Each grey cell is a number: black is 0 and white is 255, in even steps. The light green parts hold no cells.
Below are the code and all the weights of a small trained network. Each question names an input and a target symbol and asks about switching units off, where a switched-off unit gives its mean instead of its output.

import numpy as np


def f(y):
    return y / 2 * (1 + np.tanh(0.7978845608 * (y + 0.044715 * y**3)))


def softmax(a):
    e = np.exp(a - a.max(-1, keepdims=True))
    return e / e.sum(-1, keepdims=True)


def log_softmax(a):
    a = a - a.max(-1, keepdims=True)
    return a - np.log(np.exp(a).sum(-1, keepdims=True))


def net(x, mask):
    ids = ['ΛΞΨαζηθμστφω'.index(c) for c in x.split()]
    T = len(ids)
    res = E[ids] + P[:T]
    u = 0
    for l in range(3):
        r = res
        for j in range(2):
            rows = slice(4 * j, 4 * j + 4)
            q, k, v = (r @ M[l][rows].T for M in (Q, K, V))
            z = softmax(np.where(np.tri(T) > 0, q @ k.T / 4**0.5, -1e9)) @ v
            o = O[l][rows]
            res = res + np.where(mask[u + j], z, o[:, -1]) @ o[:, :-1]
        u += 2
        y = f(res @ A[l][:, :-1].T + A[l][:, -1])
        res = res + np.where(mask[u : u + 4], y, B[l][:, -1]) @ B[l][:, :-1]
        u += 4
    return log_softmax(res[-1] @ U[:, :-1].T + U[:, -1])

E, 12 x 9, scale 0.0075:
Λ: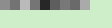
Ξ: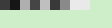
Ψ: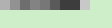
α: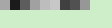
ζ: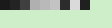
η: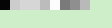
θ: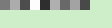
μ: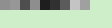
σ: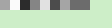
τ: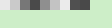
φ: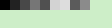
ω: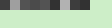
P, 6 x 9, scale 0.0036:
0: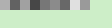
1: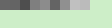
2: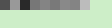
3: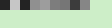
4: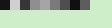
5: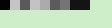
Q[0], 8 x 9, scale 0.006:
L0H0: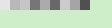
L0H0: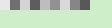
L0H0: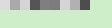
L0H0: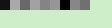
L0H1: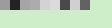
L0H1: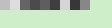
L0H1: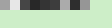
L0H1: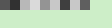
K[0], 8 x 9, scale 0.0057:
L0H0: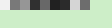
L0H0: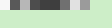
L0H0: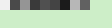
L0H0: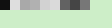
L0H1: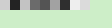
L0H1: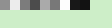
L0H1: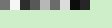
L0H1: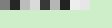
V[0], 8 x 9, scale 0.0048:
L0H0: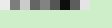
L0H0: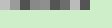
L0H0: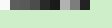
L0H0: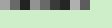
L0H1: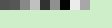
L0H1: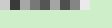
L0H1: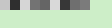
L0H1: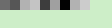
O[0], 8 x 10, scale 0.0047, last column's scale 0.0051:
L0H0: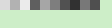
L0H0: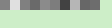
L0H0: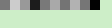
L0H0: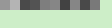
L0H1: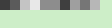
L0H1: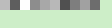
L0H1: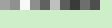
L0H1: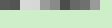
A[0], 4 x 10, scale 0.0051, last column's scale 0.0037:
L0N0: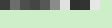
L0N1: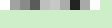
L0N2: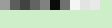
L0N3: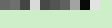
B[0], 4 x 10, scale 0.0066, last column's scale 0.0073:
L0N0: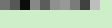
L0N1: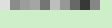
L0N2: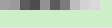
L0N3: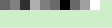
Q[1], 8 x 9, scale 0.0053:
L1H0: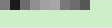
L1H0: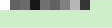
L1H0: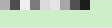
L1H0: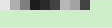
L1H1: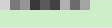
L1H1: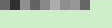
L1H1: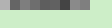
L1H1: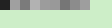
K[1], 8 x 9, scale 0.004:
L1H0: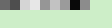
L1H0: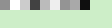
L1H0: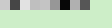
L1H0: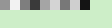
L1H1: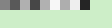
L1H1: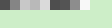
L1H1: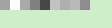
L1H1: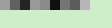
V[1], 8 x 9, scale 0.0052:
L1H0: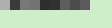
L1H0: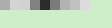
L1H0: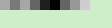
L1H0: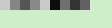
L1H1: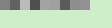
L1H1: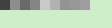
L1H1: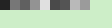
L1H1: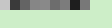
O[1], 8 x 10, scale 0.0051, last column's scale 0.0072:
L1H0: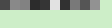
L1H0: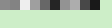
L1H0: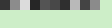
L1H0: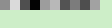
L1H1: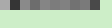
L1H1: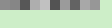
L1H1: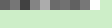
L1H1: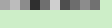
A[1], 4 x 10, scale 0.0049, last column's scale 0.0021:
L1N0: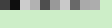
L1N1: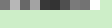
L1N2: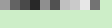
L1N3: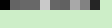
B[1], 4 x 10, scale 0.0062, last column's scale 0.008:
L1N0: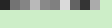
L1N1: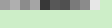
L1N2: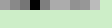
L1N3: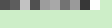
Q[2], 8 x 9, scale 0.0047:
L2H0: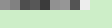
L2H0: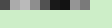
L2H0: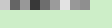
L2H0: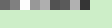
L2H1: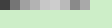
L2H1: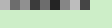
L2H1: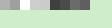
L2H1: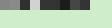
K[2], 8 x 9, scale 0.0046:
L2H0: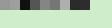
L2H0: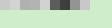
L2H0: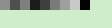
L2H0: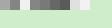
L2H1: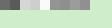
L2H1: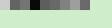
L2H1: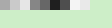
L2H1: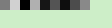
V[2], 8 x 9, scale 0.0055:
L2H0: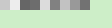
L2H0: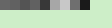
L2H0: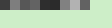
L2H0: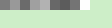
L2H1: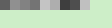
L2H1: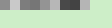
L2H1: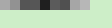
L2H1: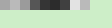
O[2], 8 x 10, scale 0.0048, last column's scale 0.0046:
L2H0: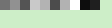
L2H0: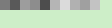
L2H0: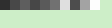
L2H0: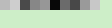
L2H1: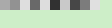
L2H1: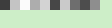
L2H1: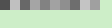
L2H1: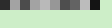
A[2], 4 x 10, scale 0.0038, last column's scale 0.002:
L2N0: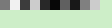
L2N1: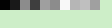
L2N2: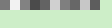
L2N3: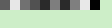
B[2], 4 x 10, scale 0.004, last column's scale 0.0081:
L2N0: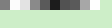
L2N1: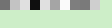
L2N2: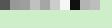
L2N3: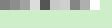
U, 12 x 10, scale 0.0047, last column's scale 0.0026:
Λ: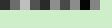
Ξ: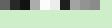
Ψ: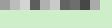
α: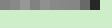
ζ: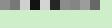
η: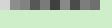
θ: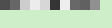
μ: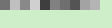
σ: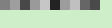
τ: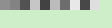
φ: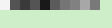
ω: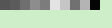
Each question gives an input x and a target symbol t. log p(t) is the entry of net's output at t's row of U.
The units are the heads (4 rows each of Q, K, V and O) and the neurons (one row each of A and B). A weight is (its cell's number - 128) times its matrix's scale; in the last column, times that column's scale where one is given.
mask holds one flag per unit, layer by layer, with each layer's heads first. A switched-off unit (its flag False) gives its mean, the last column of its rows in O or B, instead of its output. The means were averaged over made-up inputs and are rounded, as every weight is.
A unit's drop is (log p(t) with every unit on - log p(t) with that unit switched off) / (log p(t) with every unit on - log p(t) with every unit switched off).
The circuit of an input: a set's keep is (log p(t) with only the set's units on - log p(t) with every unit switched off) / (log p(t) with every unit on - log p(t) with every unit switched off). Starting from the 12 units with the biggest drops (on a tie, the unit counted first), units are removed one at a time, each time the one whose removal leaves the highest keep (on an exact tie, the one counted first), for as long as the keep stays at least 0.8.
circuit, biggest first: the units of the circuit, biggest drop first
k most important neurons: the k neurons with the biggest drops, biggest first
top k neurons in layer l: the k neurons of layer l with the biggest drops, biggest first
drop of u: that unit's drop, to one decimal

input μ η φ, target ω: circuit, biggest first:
[L2H0, L0N0, L0H0]
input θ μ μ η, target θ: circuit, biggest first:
[L0H0, L1H0, L1N0, L0H1]
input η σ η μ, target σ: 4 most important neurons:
[L1N2, L0N0, L0N2, L0N1]
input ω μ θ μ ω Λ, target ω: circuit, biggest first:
[L0H1, L2H0, L0N0, L1H0]
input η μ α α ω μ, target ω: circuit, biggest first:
[L0H1, L0N0, L2H0, L1H0]
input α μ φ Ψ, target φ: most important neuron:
[L1N0]
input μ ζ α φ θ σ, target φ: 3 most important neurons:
[L0N2, L1N0, L0N0]
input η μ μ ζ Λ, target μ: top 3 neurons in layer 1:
[L1N1, L1N2, L1N3]
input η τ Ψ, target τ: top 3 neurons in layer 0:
[L0N1, L0N3, L0N0]
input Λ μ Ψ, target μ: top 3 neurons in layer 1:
[L1N3, L1N2, L1N0]
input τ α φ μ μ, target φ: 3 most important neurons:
[L0N0, L0N2, L1N0]
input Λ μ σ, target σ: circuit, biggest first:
[L0H1, L2H0, L0N2]
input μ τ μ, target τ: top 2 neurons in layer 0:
[L0N1, L0N3]
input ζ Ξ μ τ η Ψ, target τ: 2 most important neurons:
[L0N0, L0N1]
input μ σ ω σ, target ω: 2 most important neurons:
[L0N0, L1N2]
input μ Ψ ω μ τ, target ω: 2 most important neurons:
[L0N0, L0N3]
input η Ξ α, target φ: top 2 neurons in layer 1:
[L1N0, L1N3]
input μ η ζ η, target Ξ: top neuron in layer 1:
[L1N0]
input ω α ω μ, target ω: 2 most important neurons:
[L0N0, L1N2]
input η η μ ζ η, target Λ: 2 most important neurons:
[L1N0, L0N2]
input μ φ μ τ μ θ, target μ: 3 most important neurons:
[L0N3, L1N1, L2N0]
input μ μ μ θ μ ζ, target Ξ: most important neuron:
[L1N3]
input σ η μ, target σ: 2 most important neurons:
[L0N2, L1N2]
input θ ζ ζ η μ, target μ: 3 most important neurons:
[L1N1, L2N0, L0N3]
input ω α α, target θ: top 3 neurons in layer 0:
[L0N0, L0N3, L0N2]
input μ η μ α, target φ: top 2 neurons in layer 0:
[L0N2, L0N3]
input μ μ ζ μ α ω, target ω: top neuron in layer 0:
[L0N0]
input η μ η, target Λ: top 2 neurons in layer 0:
[L0N3, L0N2]
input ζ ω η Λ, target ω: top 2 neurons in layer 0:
[L0N0, L0N3]
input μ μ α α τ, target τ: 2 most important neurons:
[L0N1, L0N0]
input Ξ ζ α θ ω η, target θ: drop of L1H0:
0.3
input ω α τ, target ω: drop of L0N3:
0.2
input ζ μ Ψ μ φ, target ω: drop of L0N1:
0.0
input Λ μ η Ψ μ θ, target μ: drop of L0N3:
0.1
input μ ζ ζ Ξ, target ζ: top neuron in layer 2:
[L2N1]
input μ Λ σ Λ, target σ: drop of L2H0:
1.0
